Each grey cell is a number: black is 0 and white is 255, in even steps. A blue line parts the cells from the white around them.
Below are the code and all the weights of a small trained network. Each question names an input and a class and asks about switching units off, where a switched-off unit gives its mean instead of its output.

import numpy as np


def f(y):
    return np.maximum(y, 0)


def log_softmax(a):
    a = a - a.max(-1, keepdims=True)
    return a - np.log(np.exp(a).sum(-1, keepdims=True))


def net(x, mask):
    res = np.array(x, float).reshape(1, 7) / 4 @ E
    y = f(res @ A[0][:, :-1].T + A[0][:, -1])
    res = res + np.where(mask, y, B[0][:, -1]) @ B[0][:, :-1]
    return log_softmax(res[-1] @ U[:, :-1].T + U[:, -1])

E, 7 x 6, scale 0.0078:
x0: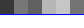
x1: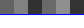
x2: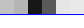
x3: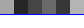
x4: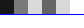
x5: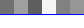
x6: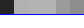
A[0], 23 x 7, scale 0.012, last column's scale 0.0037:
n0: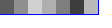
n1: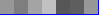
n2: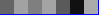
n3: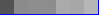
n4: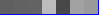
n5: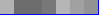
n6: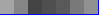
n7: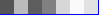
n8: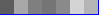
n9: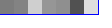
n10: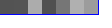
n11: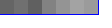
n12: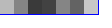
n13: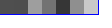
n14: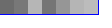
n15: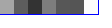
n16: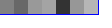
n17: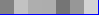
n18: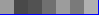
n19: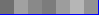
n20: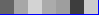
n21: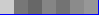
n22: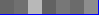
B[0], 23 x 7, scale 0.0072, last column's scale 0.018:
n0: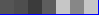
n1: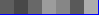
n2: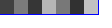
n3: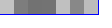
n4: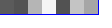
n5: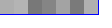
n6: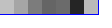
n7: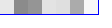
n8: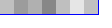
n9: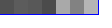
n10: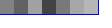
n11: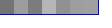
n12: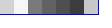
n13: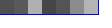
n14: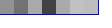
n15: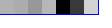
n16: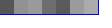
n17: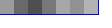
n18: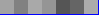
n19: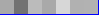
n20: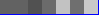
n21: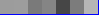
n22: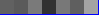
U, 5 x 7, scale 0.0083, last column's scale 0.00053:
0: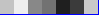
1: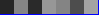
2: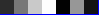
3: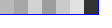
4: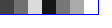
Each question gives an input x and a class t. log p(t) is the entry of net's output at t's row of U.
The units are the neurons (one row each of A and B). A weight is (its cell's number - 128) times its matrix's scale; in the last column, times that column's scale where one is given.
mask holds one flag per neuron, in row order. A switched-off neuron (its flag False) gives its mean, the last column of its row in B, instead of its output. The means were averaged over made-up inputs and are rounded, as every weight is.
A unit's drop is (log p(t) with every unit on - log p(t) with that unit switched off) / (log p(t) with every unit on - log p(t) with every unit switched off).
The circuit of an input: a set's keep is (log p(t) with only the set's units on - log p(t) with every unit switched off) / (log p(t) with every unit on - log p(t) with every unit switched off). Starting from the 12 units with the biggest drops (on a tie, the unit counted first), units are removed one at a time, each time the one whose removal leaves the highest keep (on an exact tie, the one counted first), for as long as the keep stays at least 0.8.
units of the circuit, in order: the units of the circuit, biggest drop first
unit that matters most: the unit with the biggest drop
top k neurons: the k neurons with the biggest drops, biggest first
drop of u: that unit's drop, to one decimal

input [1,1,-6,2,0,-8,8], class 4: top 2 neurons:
(n13 n10)
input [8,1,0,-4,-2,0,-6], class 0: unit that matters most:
n0
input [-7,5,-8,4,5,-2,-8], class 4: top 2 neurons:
(n13 n10)
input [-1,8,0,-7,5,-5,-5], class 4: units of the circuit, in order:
(n7 n8 n15)
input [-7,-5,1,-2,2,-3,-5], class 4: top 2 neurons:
(n7 n15)
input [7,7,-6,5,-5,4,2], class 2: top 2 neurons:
(n4 n15)
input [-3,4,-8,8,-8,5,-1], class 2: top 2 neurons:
(n4 n1)
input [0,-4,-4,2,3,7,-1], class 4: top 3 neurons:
(n7 n15 n13)
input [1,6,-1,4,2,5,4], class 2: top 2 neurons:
(n4 n14)
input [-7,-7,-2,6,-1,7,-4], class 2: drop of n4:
0.1
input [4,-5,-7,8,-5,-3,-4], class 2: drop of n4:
0.3
